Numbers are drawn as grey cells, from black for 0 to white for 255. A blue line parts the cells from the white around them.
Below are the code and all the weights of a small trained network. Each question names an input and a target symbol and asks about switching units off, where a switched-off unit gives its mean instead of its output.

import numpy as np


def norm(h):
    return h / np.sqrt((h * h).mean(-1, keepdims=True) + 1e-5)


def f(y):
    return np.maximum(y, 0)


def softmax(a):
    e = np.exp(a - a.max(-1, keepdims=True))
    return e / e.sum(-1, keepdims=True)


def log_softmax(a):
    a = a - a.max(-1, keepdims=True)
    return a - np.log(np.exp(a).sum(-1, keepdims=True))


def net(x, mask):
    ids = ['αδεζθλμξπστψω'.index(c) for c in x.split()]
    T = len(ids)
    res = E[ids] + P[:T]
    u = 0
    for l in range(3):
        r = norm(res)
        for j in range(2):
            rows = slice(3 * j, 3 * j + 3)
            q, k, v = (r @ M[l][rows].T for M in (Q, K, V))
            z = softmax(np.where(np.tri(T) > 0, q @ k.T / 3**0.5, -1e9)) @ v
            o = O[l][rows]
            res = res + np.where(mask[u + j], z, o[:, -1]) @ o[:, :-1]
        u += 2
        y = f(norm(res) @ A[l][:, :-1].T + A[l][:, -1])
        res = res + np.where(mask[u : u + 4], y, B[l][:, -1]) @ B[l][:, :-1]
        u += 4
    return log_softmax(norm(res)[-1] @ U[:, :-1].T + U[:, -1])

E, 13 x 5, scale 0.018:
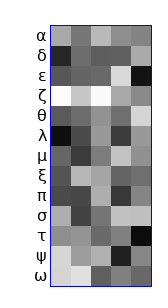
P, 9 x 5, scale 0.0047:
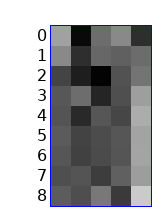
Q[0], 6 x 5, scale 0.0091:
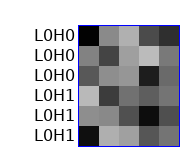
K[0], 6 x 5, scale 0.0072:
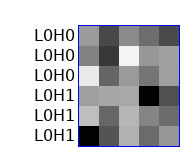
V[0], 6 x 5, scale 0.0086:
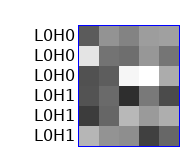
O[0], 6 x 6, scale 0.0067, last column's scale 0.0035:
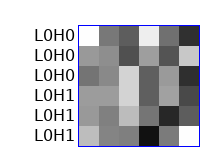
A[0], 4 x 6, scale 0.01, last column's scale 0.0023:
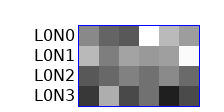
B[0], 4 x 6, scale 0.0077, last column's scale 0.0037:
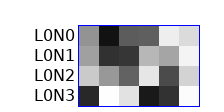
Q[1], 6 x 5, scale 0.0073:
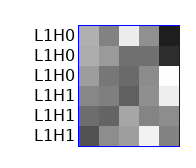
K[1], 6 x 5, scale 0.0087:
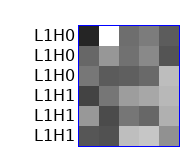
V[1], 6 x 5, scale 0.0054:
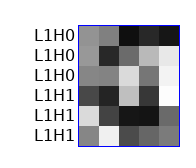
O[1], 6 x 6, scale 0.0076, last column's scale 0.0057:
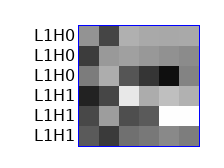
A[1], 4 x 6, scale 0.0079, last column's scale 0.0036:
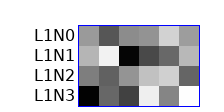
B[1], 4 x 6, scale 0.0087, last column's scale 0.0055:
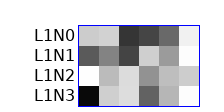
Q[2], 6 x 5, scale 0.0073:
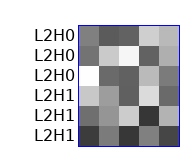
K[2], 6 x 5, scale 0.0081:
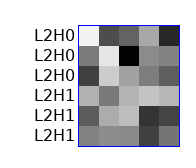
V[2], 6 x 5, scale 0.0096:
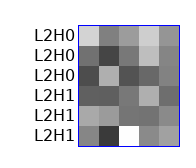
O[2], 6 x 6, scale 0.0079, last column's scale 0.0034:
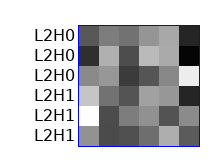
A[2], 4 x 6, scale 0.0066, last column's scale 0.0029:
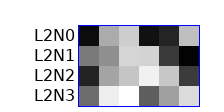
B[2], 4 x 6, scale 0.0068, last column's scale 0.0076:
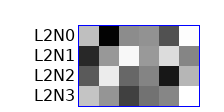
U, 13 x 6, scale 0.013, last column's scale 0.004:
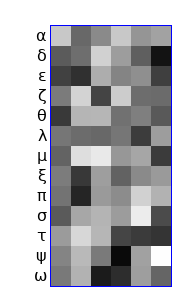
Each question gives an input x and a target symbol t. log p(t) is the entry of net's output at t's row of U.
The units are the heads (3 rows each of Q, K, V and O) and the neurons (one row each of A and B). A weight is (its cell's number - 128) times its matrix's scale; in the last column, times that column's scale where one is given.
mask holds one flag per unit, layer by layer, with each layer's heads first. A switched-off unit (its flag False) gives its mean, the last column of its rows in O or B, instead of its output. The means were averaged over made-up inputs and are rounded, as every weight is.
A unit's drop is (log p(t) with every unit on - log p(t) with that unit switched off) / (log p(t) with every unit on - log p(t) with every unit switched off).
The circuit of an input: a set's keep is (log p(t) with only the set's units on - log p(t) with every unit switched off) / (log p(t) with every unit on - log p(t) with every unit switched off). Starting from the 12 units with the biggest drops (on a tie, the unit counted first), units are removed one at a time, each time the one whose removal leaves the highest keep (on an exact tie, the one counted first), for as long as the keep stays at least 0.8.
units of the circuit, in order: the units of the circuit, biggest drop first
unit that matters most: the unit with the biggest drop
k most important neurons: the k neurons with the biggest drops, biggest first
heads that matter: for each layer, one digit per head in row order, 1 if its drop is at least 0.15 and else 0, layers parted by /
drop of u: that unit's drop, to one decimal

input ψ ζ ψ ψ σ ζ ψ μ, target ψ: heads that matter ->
00 / 00 / 00
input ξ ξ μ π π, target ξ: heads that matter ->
00 / 10 / 00
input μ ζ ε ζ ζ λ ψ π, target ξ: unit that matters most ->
L2N0
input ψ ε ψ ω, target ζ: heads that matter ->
10 / 00 / 01
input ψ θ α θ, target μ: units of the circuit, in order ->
[L0H1, L1H1, L0N2, L2N2]
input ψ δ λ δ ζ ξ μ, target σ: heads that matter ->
00 / 10 / 00
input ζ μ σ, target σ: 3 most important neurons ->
[L1N3, L2N0, L1N2]
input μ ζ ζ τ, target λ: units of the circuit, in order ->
[L2N0, L1N0]
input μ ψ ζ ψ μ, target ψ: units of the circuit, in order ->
[L1N0, L1N1, L0H0]
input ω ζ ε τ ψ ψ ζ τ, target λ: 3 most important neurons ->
[L0N3, L2N0, L1N0]
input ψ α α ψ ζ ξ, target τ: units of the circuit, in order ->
[L0N3, L2N0]
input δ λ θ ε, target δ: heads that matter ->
01 / 01 / 00
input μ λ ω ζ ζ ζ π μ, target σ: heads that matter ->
00 / 00 / 00
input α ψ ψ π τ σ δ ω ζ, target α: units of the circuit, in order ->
[L0N1]
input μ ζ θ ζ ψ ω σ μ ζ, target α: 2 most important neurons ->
[L1N3, L0N1]
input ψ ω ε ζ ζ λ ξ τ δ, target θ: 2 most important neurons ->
[L1N3, L1N0]
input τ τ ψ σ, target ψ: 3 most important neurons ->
[L1N0, L1N1, L2N0]
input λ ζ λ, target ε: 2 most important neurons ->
[L2N0, L1N0]
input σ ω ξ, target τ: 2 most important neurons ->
[L0N3, L2N0]
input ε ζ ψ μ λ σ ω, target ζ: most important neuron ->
[L1N1]
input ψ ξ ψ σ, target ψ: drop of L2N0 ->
0.2
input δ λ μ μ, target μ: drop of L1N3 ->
0.2
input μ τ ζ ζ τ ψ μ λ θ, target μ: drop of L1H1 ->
0.3
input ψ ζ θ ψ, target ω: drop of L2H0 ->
0.0
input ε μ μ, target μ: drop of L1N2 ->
0.1
